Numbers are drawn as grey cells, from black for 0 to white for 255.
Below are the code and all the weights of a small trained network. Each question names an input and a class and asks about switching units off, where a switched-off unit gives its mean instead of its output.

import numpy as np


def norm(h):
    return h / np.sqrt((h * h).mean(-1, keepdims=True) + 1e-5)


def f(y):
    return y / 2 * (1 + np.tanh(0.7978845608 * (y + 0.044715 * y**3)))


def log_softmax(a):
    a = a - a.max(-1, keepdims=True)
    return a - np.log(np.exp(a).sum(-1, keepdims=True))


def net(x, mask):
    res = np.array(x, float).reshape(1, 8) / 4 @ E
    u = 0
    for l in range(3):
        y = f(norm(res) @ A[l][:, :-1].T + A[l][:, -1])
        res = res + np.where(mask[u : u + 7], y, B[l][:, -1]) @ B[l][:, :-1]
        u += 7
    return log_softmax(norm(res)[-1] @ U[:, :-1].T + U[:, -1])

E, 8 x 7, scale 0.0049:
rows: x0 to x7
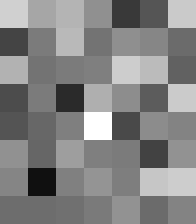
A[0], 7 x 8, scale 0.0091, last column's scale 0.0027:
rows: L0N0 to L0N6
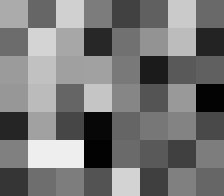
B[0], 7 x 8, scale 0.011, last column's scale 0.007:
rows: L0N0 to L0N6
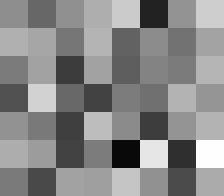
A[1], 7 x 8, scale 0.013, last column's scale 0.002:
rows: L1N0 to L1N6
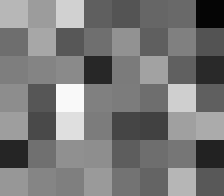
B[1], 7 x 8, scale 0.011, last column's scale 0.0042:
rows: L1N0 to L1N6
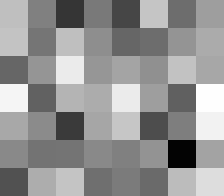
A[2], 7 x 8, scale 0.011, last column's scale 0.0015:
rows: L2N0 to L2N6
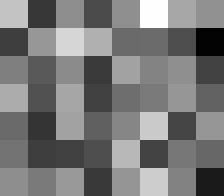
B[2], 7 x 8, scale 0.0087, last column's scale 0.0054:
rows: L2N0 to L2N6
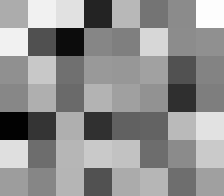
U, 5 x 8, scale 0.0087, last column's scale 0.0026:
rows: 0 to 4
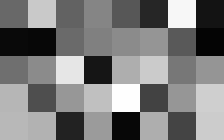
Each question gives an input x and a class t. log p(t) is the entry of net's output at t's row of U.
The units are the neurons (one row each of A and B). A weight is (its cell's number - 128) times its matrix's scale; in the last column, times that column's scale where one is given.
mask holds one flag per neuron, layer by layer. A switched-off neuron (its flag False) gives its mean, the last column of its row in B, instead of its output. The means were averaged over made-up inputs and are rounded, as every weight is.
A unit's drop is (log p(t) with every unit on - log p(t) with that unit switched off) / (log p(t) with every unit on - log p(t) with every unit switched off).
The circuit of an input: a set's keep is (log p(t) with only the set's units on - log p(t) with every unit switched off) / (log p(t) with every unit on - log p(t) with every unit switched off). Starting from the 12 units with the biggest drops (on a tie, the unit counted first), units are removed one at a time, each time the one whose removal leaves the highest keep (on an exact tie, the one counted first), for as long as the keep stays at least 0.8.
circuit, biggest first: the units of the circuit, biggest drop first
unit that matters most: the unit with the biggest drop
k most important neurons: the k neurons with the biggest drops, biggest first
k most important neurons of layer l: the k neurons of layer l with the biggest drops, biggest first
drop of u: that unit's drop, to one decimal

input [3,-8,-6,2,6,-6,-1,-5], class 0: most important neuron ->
L0N5
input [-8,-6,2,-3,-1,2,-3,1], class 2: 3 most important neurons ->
L0N0; L1N4; L0N2
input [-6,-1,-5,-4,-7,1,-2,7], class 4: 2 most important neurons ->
L0N5; L0N4
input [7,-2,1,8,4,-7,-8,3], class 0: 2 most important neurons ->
L0N5; L0N3
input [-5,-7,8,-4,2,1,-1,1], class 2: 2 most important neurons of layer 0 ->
L0N0; L0N4
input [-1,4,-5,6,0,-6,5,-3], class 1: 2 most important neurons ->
L0N0; L1N4
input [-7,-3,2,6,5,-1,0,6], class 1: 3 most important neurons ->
L0N0; L1N4; L2N4
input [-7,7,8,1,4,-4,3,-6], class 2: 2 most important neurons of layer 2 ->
L2N0; L2N6
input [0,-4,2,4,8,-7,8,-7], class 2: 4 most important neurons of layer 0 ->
L0N4; L0N2; L0N0; L0N1
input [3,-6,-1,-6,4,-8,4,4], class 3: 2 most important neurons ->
L0N5; L1N4
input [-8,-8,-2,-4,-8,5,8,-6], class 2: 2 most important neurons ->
L0N0; L1N4
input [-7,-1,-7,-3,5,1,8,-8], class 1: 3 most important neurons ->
L1N5; L0N0; L2N4
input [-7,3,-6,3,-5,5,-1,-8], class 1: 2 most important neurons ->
L0N6; L0N5
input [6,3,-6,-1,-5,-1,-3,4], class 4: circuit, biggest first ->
L0N5
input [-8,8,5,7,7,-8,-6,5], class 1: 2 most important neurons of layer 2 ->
L2N4; L2N0
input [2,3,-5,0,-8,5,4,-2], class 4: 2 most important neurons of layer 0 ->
L0N5; L0N1
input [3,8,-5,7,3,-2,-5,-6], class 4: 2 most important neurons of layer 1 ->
L1N5; L1N4
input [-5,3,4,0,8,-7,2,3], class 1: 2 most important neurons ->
L0N5; L1N3
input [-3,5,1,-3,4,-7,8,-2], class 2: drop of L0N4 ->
0.1
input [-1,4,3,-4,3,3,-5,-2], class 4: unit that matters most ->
L0N2
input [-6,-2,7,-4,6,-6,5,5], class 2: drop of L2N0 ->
0.3
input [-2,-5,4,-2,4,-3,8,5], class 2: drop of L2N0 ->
0.2
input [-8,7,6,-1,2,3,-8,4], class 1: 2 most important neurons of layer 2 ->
L2N4; L2N0
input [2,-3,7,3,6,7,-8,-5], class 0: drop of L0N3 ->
0.3
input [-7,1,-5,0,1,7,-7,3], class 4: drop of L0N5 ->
0.2
